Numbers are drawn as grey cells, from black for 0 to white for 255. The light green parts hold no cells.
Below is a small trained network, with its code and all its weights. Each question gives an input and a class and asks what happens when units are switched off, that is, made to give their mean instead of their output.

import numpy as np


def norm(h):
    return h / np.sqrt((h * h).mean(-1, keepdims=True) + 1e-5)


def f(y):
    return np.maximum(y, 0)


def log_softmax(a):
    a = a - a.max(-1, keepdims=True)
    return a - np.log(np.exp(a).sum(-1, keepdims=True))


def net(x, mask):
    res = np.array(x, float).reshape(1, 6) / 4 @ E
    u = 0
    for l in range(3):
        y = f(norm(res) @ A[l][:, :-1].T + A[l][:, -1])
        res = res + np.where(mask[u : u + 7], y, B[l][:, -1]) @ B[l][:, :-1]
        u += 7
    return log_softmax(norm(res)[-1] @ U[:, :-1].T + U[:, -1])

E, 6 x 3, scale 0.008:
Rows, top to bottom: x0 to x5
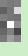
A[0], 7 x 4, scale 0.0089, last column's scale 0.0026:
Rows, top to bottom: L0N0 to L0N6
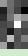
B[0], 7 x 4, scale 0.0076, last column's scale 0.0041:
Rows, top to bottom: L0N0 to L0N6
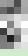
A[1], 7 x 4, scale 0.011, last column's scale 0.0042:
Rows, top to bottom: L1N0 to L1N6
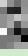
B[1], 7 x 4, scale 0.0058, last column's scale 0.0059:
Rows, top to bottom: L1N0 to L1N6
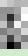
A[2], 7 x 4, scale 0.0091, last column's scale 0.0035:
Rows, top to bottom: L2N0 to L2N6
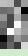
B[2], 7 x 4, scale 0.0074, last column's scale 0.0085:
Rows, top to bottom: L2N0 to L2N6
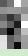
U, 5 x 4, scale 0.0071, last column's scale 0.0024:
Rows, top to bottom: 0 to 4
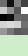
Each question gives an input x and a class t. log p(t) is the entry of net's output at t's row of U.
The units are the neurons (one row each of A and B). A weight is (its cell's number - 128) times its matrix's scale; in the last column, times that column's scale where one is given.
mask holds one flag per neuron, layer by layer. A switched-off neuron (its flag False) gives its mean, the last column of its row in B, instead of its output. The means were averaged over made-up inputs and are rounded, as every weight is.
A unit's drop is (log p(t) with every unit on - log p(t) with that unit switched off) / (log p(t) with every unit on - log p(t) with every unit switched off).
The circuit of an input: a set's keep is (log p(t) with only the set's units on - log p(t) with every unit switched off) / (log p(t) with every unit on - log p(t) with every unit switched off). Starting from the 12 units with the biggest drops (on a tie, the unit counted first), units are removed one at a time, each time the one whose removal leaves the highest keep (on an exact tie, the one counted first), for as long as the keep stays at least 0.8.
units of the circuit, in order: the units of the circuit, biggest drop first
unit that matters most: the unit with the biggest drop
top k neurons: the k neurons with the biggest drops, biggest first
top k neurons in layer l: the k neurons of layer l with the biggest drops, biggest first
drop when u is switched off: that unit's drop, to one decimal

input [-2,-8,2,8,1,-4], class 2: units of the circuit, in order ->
(L2N4 L2N0)
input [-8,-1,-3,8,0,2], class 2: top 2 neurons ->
(L2N4 L0N3)
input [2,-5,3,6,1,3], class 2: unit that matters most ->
L0N3
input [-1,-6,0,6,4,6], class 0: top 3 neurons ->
(L2N4 L1N3 L0N5)
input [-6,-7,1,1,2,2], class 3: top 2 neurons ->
(L2N0 L2N3)
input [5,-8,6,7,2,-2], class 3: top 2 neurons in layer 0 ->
(L0N4 L0N6)
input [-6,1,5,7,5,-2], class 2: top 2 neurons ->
(L2N4 L1N2)
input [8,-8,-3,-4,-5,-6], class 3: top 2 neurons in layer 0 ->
(L0N5 L0N0)
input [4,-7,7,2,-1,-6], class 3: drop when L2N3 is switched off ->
0.2
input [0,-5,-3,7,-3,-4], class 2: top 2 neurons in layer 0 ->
(L0N3 L0N2)
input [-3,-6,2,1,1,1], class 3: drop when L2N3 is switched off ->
0.2
